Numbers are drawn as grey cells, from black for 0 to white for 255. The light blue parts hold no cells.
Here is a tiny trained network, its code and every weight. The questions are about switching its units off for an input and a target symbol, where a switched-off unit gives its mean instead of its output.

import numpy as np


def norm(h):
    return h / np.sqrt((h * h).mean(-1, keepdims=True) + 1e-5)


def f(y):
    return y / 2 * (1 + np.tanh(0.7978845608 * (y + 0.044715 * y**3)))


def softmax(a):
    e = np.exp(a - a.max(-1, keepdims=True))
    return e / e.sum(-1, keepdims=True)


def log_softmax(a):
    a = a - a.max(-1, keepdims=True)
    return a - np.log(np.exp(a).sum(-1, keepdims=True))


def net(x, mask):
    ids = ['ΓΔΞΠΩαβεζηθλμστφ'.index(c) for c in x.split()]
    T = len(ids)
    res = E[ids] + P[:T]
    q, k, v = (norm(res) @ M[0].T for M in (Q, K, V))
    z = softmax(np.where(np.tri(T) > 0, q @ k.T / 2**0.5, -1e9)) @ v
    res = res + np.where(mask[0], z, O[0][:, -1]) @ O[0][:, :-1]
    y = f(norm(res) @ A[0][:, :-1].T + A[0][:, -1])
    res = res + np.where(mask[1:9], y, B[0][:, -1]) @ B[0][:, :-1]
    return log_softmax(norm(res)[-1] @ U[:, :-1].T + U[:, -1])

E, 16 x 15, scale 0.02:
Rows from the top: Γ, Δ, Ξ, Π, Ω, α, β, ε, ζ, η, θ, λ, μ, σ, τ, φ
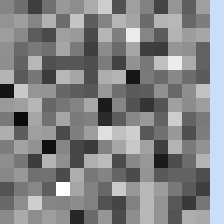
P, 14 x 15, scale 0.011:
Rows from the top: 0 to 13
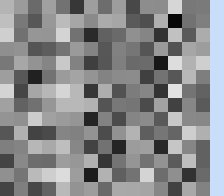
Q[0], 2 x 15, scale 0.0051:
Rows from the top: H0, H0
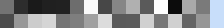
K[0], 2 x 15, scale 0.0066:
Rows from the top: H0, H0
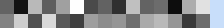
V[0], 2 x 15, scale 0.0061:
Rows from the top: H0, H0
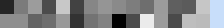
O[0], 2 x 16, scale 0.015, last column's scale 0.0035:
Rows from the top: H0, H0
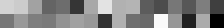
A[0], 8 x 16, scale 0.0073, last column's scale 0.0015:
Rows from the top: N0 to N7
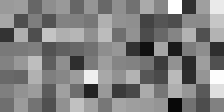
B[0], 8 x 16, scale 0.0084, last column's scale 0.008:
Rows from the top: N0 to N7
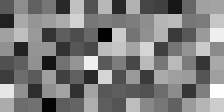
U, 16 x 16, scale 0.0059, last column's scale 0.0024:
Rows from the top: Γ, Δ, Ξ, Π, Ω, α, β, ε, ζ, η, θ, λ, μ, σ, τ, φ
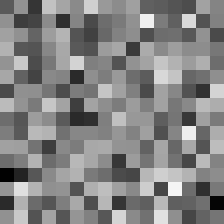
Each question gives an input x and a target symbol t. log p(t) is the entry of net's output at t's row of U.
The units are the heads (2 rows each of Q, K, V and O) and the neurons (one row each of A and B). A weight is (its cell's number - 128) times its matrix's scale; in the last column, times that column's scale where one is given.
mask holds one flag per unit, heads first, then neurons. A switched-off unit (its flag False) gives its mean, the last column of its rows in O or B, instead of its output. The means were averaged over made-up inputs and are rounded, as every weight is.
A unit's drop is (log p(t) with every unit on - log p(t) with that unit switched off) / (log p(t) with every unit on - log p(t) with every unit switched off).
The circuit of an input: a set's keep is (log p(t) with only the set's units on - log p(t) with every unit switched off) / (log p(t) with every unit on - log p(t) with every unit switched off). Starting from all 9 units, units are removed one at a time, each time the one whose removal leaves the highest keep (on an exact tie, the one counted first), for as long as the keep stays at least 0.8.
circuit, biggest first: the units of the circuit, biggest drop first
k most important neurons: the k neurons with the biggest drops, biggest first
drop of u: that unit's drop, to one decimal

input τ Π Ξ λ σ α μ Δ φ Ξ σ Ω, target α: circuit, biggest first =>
[N6; N0]
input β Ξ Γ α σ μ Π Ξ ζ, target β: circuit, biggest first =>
[H0; N5; N0]
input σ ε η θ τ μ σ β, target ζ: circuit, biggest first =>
[N3]
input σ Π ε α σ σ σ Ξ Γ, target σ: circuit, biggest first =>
[H0; N4]
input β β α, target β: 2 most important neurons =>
[N0; N5]
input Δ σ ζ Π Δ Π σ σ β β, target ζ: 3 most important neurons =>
[N3; N2; N7]
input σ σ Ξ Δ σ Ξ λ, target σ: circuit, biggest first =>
[H0; N4; N1]
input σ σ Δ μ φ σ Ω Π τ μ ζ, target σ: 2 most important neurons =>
[N4; N7]
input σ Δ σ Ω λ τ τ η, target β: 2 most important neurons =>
[N5; N6]
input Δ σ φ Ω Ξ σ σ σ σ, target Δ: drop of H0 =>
1.3
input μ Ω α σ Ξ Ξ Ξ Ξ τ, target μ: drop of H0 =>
1.2
